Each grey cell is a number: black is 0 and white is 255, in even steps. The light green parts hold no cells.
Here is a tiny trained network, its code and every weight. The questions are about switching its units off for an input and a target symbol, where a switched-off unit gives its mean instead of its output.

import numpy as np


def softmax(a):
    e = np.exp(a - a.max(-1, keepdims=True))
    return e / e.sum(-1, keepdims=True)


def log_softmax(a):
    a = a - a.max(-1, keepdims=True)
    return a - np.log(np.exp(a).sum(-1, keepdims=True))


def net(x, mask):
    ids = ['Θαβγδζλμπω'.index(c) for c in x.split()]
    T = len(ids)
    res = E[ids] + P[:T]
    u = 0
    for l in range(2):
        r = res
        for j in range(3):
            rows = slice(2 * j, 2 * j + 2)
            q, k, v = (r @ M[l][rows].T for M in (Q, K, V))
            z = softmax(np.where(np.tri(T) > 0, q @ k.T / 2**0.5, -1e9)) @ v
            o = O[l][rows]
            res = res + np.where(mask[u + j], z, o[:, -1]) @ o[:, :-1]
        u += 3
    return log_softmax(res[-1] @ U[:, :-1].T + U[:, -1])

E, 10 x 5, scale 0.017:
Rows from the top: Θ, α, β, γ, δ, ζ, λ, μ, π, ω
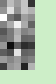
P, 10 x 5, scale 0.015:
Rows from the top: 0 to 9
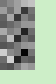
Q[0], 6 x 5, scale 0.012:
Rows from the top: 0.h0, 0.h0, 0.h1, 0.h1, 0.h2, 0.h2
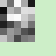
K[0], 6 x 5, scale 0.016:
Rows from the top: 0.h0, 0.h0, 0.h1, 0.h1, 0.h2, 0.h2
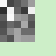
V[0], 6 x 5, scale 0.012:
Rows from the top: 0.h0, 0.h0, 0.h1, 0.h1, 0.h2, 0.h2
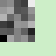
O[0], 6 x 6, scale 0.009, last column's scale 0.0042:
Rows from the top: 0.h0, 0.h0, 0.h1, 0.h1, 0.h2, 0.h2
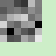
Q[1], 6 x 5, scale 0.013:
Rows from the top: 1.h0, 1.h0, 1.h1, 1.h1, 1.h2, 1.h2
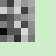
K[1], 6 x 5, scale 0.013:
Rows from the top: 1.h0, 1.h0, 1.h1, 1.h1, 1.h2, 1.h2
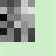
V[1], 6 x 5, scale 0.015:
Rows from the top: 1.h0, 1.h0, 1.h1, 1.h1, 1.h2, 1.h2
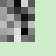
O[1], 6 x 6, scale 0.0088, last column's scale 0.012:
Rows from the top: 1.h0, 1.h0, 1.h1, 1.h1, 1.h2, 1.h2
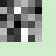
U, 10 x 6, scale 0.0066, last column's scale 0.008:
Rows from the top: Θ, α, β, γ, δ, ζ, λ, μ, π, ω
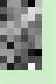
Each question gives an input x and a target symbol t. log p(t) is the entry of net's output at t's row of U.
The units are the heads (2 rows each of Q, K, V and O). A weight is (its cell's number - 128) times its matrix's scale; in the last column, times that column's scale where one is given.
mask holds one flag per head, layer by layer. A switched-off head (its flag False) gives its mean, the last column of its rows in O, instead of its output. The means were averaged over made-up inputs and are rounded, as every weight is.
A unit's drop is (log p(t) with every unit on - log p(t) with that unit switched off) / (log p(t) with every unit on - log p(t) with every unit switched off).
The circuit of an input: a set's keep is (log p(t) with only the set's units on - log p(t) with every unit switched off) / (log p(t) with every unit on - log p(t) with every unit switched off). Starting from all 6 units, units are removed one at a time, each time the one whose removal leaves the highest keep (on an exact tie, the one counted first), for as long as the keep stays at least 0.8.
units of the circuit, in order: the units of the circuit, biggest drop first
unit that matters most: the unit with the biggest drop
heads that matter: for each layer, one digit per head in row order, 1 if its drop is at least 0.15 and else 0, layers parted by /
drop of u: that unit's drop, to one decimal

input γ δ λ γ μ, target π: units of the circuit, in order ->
(1.h0, 0.h0)
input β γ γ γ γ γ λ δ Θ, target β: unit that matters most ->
1.h1
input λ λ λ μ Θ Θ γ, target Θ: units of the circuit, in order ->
(0.h1, 1.h2)
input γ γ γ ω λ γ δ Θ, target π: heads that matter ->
100 / 100
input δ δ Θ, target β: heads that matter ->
010 / 110
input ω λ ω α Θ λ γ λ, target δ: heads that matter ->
111 / 101
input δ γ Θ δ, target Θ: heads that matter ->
000 / 101
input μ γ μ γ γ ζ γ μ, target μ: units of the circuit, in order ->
(0.h1, 1.h1, 1.h0)
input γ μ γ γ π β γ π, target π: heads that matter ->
000 / 100
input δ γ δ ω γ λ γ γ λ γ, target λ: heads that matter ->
001 / 100
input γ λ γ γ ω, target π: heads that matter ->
101 / 100
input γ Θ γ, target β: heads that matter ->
100 / 110
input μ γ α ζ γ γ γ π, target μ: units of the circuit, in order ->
(0.h1, 1.h1, 1.h0)
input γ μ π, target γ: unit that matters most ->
0.h0
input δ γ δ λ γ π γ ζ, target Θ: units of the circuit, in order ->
(0.h1, 0.h2, 1.h2)
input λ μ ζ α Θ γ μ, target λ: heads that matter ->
000 / 001
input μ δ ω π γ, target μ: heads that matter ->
010 / 010
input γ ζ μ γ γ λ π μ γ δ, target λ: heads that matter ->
011 / 010
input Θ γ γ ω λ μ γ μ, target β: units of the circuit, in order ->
(1.h0, 0.h0, 1.h2)
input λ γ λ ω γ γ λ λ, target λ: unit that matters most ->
0.h1
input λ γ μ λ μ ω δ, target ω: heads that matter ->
100 / 001
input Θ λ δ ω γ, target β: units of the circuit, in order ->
(1.h0, 1.h2)
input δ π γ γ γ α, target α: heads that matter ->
010 / 011
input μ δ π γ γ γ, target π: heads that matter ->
010 / 100
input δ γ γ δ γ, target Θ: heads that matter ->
011 / 001
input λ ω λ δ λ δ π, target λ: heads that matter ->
001 / 100
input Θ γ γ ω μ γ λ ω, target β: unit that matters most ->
1.h0
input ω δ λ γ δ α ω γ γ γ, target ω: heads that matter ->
110 / 001
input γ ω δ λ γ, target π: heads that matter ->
101 / 100
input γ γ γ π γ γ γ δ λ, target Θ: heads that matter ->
010 / 001
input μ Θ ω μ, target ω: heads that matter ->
100 / 001
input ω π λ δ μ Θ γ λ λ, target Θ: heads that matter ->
010 / 101
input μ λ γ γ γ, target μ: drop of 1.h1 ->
0.6
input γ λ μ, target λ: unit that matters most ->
0.h2
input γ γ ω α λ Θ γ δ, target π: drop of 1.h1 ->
0.1
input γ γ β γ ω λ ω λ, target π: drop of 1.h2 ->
0.0
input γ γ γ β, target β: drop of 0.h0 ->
0.2
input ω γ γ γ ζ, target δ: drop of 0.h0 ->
0.5
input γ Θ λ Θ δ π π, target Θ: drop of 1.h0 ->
0.2
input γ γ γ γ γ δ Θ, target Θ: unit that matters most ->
1.h2
